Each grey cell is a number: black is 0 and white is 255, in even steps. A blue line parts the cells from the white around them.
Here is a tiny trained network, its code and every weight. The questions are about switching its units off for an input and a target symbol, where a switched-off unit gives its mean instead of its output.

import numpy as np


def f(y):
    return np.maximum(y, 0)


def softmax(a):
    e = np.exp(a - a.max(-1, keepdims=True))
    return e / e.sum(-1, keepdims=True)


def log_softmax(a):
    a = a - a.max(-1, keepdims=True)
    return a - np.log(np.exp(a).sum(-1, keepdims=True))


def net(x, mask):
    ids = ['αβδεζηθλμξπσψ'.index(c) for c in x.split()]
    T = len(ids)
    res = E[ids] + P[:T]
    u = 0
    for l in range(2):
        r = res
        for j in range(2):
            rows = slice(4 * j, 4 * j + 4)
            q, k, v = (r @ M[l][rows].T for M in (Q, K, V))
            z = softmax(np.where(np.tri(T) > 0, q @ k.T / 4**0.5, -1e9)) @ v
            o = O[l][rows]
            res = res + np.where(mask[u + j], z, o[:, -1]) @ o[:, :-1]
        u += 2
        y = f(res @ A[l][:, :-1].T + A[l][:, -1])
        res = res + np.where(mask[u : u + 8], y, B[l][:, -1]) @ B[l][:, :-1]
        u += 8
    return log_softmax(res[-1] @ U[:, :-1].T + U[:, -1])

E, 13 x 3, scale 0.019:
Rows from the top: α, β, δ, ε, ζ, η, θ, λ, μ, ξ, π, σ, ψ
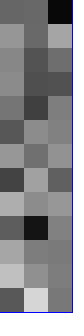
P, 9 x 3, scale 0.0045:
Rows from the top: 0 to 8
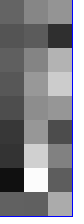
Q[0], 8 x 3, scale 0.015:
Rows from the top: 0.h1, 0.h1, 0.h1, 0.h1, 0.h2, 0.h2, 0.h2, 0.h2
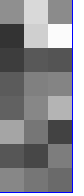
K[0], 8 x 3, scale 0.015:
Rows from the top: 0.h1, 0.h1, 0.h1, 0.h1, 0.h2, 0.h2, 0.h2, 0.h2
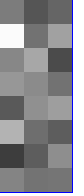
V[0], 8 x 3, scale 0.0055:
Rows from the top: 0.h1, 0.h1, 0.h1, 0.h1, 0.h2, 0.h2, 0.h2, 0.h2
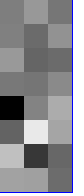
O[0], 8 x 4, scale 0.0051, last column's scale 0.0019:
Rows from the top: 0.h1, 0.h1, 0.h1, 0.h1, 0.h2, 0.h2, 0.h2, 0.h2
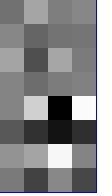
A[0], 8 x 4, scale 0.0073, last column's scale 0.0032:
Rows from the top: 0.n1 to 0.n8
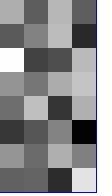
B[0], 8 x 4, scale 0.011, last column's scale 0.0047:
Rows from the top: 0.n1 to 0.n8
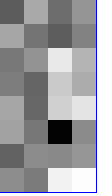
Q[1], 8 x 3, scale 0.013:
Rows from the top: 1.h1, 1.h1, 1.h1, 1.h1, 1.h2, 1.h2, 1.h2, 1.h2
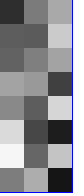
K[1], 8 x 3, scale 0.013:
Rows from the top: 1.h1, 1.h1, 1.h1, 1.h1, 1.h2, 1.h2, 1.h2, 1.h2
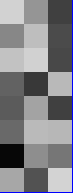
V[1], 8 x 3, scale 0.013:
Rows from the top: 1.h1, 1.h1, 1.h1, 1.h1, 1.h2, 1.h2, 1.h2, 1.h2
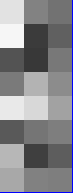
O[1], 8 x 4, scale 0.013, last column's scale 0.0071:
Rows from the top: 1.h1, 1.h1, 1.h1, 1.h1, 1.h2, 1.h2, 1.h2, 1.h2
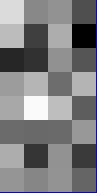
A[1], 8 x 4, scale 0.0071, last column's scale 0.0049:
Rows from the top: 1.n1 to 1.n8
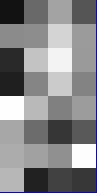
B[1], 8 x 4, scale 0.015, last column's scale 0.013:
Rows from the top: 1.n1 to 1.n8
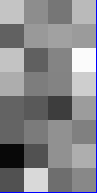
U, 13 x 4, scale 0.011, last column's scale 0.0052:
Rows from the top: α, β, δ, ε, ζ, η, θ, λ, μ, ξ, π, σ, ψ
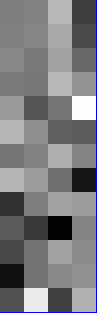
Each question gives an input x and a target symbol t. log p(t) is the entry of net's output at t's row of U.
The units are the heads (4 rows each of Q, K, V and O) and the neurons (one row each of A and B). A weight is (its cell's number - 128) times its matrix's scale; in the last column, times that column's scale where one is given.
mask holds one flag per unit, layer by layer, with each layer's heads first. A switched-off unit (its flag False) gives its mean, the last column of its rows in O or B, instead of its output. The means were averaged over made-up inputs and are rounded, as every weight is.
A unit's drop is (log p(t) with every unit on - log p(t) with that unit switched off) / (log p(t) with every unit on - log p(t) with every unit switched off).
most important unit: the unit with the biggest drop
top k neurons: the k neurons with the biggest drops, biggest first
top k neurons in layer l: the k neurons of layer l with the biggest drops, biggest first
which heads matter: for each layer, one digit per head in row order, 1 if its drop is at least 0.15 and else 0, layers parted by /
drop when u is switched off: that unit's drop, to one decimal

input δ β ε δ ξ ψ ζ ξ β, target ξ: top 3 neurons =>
0.n5, 0.n6, 0.n3
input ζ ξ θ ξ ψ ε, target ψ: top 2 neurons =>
0.n4, 0.n3
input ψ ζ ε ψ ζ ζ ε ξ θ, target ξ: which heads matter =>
01 / 01
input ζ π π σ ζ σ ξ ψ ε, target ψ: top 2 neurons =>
0.n3, 0.n4
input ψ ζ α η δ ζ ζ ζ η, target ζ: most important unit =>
0.h2
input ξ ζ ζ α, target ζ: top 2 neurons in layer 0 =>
0.n5, 0.n8
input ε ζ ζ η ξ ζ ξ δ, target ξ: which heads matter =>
00 / 01
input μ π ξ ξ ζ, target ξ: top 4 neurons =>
0.n3, 0.n5, 0.n8, 0.n6
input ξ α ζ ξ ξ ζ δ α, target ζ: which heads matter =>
01 / 11
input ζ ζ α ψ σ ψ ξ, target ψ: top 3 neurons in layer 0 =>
0.n3, 0.n4, 0.n6
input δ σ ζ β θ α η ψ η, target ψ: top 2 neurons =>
0.n3, 0.n4
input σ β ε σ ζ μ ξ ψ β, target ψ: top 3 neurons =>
0.n3, 0.n4, 1.n3
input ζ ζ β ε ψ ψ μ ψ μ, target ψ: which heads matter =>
00 / 11
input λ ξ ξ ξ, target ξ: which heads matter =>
00 / 01
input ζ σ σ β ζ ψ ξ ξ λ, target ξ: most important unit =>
1.h2
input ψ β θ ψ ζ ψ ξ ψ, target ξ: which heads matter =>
01 / 01
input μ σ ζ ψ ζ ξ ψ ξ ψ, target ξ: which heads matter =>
00 / 01
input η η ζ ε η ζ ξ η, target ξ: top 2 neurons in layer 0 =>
0.n6, 0.n3
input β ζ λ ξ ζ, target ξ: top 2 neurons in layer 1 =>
1.n3, 1.n2
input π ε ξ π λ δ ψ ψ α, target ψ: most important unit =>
1.h1
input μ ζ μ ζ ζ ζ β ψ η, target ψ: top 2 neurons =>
0.n4, 0.n3
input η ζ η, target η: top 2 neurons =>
1.n1, 1.n7
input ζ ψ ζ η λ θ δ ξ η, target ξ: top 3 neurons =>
0.n5, 0.n6, 0.n3
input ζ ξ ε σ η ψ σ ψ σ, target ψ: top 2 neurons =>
0.n4, 1.n5
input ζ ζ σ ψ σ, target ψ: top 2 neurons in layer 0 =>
0.n3, 0.n4
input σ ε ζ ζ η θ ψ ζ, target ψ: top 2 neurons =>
0.n3, 0.n4
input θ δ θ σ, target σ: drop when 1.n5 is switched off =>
0.4
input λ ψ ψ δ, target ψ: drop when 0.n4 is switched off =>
0.1
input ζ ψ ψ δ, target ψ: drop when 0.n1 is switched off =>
-0.1
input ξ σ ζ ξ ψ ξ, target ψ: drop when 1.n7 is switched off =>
0.1
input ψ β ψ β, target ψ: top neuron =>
0.n3
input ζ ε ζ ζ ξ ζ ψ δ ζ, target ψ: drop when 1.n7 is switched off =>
0.0
